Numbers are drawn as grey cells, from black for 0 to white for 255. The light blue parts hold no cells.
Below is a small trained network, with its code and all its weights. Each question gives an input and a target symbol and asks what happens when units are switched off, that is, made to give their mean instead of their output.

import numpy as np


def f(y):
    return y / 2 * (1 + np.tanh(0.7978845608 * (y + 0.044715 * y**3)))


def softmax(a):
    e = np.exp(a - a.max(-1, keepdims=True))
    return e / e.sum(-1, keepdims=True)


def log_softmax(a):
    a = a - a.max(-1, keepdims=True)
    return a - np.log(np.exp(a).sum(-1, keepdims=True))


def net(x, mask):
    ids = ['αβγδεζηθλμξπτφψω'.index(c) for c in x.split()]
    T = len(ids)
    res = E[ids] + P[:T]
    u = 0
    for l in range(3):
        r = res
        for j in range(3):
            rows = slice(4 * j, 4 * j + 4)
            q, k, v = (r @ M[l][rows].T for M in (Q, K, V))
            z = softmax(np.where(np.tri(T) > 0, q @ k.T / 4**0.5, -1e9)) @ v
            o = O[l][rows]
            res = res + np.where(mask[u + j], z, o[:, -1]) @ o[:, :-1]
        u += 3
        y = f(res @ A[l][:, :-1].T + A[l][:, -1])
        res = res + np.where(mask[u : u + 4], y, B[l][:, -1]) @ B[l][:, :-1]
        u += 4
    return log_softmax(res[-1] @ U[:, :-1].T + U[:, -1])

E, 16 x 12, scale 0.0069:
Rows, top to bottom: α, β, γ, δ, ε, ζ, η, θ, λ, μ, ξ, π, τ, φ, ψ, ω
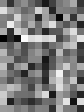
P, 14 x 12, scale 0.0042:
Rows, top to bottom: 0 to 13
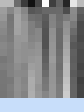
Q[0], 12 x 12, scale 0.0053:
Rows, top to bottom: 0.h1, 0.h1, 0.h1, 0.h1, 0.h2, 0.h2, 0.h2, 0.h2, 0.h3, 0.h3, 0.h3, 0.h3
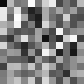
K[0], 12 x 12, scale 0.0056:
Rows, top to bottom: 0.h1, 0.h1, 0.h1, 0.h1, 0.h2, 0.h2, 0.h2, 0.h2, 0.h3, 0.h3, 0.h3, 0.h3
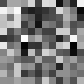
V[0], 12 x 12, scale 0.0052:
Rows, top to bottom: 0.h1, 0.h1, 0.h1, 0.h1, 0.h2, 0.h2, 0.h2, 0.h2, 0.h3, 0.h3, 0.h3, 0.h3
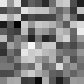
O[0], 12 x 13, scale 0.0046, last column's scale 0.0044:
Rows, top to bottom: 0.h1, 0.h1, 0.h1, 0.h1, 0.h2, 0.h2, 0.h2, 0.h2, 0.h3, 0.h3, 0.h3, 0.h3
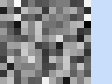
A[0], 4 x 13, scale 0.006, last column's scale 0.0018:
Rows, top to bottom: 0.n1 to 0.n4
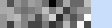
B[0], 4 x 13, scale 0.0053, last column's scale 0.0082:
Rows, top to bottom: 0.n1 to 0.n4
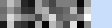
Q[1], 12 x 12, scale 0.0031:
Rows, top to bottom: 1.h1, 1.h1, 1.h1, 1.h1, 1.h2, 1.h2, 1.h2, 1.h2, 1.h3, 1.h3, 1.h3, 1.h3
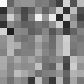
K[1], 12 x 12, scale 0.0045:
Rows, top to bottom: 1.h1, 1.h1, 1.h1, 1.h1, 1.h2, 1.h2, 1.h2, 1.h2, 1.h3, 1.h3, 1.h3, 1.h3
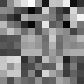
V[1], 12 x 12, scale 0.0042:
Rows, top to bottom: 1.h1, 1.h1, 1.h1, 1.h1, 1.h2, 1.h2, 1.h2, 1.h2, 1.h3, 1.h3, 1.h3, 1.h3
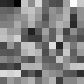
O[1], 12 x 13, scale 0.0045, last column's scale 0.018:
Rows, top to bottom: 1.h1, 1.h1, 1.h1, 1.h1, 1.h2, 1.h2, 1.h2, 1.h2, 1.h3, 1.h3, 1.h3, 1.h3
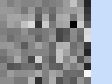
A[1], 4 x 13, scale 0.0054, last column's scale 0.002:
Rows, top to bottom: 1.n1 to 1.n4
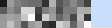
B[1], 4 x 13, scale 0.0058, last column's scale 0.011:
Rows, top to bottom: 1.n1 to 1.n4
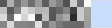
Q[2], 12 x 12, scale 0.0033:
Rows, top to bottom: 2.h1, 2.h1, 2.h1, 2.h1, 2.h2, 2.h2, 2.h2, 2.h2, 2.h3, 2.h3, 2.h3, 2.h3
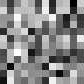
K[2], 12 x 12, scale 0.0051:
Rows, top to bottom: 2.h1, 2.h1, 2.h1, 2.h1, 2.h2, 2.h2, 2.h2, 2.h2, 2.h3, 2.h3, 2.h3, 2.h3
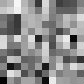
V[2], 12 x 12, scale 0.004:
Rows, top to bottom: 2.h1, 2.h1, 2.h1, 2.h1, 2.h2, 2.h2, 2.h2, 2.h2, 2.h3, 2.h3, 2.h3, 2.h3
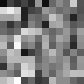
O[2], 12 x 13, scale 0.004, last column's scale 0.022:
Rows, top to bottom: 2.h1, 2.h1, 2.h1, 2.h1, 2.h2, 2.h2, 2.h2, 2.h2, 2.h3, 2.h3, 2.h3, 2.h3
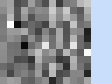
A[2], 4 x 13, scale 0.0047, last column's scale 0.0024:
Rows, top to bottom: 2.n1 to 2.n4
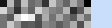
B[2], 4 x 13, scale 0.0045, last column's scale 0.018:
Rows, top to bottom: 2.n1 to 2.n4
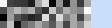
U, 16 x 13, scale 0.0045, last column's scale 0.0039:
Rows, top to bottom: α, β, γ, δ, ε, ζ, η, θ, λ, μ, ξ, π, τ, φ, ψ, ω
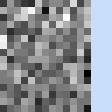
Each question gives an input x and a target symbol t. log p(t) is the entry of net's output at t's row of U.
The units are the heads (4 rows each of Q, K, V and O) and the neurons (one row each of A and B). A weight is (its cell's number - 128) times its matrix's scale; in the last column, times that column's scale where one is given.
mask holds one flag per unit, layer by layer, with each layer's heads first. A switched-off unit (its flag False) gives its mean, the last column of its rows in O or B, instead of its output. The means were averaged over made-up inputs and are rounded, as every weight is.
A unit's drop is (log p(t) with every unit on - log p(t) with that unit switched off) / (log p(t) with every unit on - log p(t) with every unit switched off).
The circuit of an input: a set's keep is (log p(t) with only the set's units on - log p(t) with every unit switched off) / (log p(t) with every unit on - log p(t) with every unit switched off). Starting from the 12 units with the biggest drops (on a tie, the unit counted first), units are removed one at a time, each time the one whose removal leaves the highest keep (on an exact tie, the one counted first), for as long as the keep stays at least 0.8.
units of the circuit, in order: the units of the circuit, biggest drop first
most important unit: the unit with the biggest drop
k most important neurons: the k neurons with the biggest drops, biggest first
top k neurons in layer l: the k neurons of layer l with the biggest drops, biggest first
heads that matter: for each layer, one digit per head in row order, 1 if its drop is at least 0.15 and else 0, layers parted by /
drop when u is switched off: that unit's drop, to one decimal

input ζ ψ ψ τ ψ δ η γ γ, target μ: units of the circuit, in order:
[1.h3; 1.h1; 0.h1; 0.h2]
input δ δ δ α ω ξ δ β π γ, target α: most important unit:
0.n4
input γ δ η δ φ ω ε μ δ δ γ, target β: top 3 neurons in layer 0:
[0.n4; 0.n2; 0.n3]
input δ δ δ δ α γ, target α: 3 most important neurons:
[0.n4; 1.n1; 2.n1]
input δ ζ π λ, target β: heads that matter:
111 / 111 / 000
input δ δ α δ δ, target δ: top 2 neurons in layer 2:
[2.n3; 2.n2]
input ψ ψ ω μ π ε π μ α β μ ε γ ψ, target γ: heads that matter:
011 / 101 / 001
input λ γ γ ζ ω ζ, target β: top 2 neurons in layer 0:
[0.n3; 0.n2]
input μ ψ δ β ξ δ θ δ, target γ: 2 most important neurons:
[0.n4; 1.n3]
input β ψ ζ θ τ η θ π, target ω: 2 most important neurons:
[2.n3; 1.n2]
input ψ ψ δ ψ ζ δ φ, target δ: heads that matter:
110 / 011 / 010
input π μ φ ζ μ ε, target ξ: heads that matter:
110 / 000 / 110
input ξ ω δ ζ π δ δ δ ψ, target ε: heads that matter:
111 / 011 / 001
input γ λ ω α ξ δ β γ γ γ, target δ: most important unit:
1.n3
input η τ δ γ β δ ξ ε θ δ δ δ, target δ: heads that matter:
010 / 100 / 110
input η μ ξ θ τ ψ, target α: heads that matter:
101 / 001 / 100
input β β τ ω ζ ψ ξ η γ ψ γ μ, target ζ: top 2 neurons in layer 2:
[2.n1; 2.n2]
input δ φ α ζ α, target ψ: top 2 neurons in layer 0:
[0.n1; 0.n4]
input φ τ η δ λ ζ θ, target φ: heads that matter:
100 / 000 / 100
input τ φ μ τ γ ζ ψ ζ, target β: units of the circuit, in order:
[0.h2]
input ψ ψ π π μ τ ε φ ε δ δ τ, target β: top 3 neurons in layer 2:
[2.n3; 2.n1; 2.n2]
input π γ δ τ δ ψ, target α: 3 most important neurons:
[0.n4; 1.n3; 1.n2]
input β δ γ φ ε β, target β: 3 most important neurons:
[0.n2; 0.n4; 2.n3]
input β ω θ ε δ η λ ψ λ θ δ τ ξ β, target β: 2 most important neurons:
[0.n2; 2.n3]
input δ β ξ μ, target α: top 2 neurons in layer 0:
[0.n4; 0.n1]
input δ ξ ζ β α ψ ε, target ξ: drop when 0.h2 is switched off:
0.4
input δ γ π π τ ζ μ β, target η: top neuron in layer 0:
[0.n1]
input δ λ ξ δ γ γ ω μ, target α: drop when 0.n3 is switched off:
0.1
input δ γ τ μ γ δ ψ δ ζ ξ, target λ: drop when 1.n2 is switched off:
0.1
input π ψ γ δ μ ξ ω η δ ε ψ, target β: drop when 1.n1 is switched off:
0.2
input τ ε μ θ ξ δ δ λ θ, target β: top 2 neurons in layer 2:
[2.n3; 2.n1]
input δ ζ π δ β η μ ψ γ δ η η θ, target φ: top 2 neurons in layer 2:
[2.n3; 2.n2]
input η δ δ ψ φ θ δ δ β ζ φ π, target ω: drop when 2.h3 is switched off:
0.4
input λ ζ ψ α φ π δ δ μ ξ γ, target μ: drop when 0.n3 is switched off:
0.0
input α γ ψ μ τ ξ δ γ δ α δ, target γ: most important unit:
0.h2
